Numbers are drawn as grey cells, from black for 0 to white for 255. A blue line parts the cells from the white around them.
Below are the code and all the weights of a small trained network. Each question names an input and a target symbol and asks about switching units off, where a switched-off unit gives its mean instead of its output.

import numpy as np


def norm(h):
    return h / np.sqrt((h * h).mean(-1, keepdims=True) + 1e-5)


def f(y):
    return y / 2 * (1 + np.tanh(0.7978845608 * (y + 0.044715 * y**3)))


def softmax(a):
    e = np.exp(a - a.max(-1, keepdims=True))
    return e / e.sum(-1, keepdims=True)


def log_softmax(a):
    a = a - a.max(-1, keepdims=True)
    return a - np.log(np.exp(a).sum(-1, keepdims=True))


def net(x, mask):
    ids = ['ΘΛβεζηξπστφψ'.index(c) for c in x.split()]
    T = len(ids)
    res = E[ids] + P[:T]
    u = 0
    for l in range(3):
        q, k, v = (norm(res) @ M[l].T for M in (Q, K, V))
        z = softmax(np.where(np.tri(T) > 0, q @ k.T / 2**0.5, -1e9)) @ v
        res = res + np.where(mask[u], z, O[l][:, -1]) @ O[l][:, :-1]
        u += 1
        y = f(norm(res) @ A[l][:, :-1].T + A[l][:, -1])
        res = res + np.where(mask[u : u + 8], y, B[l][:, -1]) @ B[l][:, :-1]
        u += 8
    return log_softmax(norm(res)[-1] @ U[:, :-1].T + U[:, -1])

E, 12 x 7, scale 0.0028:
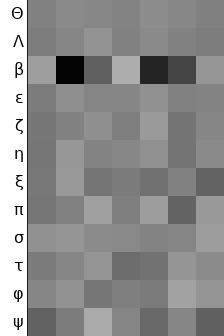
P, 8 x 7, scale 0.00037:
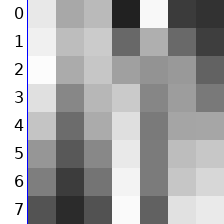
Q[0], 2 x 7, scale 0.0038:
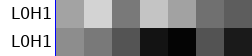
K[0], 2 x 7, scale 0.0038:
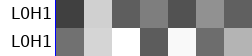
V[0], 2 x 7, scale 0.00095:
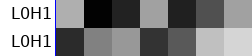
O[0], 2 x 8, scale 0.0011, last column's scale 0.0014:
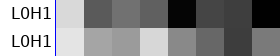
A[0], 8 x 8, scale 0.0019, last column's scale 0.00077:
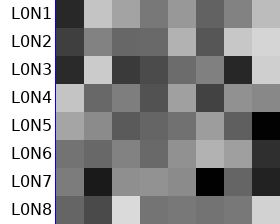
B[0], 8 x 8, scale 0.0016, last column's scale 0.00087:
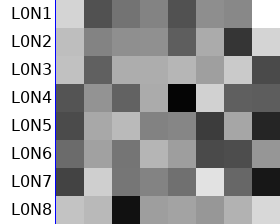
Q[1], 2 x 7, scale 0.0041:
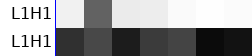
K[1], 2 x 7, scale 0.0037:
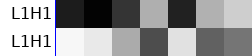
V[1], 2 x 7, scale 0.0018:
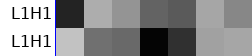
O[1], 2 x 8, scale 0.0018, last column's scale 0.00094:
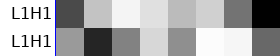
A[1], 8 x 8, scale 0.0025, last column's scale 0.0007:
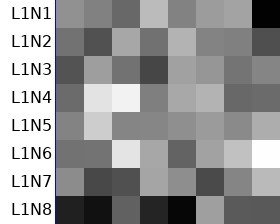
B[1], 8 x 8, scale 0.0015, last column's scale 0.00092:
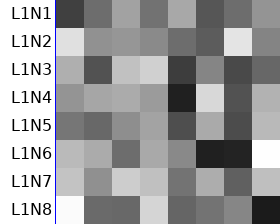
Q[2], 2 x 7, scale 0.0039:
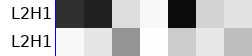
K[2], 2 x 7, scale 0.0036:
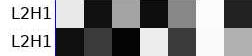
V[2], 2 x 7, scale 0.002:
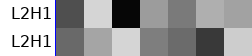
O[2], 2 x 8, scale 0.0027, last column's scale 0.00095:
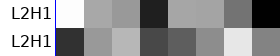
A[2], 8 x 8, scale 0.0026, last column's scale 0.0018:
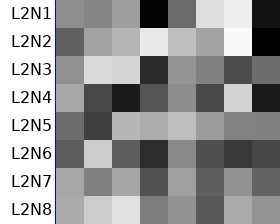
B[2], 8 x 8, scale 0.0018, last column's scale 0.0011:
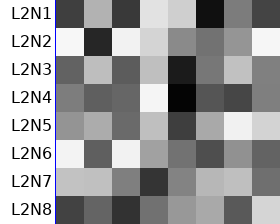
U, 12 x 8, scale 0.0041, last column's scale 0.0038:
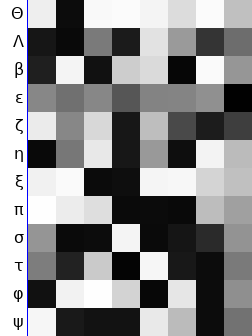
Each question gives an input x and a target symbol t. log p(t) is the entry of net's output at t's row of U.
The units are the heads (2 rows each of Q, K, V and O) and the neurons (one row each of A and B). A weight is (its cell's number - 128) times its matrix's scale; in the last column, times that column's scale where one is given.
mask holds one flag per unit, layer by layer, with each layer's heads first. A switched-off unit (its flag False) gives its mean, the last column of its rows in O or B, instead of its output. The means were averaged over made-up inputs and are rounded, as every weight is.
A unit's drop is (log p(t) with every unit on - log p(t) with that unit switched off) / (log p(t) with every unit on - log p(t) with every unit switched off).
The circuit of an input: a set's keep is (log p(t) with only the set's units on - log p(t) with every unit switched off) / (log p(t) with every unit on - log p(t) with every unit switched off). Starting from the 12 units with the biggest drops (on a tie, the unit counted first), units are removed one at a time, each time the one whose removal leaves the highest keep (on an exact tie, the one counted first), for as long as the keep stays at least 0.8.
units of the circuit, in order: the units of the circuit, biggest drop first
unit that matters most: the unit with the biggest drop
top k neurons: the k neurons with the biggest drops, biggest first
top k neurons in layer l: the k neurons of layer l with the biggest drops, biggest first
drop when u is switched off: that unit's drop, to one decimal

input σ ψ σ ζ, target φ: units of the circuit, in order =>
[L1H1 L1N4]
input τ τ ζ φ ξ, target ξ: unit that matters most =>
L0N3
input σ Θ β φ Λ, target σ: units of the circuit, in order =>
[L0H1 L2N2]
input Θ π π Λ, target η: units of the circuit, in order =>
[L1H1 L2H1]
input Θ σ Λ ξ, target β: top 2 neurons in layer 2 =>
[L2N1 L2N7]
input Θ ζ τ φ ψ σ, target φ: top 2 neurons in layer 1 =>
[L1N4 L1N5]
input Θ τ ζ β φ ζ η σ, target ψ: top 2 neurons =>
[L0N7 L0N4]
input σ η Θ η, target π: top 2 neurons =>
[L2N6 L0N2]
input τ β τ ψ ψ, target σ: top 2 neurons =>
[L1N6 L0N8]
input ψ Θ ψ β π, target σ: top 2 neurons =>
[L2N4 L0N4]
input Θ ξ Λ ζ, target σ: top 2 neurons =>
[L0N1 L2N4]
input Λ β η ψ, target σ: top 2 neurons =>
[L1N6 L2N2]
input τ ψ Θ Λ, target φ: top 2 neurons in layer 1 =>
[L1N4 L1N6]
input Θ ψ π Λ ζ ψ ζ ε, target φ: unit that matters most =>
L1H1
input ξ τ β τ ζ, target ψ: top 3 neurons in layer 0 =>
[L0N7 L0N4 L0N8]
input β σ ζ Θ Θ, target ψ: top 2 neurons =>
[L0N4 L0N7]
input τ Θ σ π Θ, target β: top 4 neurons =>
[L1N6 L2N1 L1N1 L0N4]
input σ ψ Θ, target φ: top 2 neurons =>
[L1N4 L2N3]
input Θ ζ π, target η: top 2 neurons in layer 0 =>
[L0N1 L0N3]
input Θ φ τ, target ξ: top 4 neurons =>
[L1N6 L0N7 L1N7 L2N4]
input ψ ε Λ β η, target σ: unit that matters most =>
L0H1
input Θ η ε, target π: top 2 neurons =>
[L0N2 L2N6]
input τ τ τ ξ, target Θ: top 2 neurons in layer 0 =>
[L0N3 L0N7]
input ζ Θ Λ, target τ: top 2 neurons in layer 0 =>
[L0N1 L0N2]
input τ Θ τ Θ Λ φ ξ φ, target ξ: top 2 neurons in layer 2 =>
[L2N2 L2N3]
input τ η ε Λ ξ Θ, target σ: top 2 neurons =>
[L2N4 L0N7]
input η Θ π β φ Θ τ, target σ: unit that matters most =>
L2N4
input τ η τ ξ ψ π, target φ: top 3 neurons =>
[L0N7 L0N2 L1N4]
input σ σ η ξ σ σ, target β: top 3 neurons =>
[L2N1 L1N3 L0N3]
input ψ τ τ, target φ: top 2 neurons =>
[L1N4 L1N6]
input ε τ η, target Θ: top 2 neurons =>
[L0N1 L2N2]
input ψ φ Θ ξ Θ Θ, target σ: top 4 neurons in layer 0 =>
[L0N7 L0N8 L0N4 L0N3]
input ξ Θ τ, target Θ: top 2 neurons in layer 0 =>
[L0N3 L0N7]
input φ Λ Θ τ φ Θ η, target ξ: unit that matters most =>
L2H1
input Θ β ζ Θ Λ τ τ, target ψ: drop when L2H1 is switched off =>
1.0
